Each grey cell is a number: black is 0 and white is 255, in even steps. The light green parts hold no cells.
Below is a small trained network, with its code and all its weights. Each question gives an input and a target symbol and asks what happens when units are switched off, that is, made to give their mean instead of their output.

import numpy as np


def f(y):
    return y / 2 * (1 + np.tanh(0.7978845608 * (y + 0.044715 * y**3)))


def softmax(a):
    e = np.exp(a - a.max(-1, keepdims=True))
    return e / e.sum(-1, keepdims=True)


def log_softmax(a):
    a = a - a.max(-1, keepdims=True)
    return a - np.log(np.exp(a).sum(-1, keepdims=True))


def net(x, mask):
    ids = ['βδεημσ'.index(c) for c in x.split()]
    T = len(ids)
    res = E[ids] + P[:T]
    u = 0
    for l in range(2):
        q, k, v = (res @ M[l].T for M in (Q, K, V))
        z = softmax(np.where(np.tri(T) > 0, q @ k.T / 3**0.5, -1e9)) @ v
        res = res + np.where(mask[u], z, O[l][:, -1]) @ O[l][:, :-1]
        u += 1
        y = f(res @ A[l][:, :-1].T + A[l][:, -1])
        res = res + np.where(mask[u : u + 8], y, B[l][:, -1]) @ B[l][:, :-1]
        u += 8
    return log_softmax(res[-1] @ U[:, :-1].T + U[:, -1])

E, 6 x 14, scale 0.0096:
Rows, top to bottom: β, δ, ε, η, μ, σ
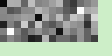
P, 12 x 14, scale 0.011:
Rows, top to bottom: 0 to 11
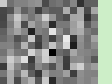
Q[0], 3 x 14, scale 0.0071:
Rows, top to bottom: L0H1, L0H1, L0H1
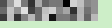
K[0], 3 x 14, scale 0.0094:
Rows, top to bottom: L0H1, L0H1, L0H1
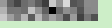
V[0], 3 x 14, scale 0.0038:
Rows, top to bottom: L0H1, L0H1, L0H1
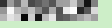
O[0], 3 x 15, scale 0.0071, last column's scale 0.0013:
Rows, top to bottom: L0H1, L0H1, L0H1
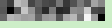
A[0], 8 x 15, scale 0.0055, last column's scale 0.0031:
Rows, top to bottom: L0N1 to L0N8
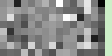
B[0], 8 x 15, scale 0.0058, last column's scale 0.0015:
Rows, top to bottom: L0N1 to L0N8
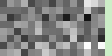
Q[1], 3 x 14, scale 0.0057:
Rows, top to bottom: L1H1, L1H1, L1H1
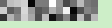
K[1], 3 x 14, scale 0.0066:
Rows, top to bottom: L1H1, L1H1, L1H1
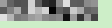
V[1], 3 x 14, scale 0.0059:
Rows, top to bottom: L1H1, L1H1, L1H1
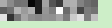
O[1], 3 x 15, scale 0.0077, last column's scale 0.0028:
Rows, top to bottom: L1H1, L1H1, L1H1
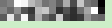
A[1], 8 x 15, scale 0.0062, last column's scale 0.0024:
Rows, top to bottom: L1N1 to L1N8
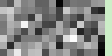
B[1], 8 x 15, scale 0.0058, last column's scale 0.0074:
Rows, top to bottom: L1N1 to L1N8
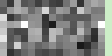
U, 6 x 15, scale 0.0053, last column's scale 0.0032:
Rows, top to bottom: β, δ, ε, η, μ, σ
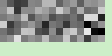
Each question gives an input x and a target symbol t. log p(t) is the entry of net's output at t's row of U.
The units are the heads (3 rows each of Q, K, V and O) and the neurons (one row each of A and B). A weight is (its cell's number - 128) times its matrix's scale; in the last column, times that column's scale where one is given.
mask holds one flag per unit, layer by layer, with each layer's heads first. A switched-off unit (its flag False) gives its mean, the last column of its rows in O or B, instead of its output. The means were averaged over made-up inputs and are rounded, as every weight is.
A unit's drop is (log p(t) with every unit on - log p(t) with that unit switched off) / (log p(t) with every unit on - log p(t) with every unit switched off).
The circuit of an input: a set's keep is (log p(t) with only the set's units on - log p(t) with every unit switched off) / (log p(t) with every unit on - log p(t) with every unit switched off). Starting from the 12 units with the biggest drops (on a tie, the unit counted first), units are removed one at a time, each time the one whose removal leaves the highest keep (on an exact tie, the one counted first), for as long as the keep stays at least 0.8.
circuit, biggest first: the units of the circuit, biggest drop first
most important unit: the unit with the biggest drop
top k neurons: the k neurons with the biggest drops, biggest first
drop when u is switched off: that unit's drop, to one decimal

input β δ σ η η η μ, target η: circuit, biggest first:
(L0H1)
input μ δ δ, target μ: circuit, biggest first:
(L0H1 L1H1)
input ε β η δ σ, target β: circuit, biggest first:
(L1N4 L1H1)
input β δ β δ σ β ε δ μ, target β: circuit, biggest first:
(L1H1 L1N4)
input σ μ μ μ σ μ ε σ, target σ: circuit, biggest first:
(L1H1 L0H1)
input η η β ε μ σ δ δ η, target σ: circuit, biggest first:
(L1H1 L0N8)
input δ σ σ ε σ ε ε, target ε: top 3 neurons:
(L1N5 L1N6 L1N4)
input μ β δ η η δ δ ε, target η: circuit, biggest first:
(L0H1 L0N7)
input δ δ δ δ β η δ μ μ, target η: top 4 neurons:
(L0N7 L1N3 L1N5 L1N4)
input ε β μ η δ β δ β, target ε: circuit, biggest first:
(L1H1 L0H1 L1N5)
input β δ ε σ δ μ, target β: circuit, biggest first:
(L1H1 L1N4 L0H1)
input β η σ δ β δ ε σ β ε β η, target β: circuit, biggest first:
(L1H1 L1N4)
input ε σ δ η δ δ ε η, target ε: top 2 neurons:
(L1N5 L1N6)
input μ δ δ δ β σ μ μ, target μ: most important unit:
L0H1
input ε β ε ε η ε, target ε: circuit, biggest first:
(L1H1 L0H1)
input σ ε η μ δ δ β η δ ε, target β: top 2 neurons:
(L1N4 L1N6)
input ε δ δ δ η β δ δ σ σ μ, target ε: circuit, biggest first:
(L1H1 L1N5)
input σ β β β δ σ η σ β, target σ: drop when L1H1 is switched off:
0.9
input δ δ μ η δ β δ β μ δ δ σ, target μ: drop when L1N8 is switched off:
0.0
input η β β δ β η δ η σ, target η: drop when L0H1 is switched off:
1.2
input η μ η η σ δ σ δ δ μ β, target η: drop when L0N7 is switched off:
0.2
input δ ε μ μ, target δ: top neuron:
(L0N7)
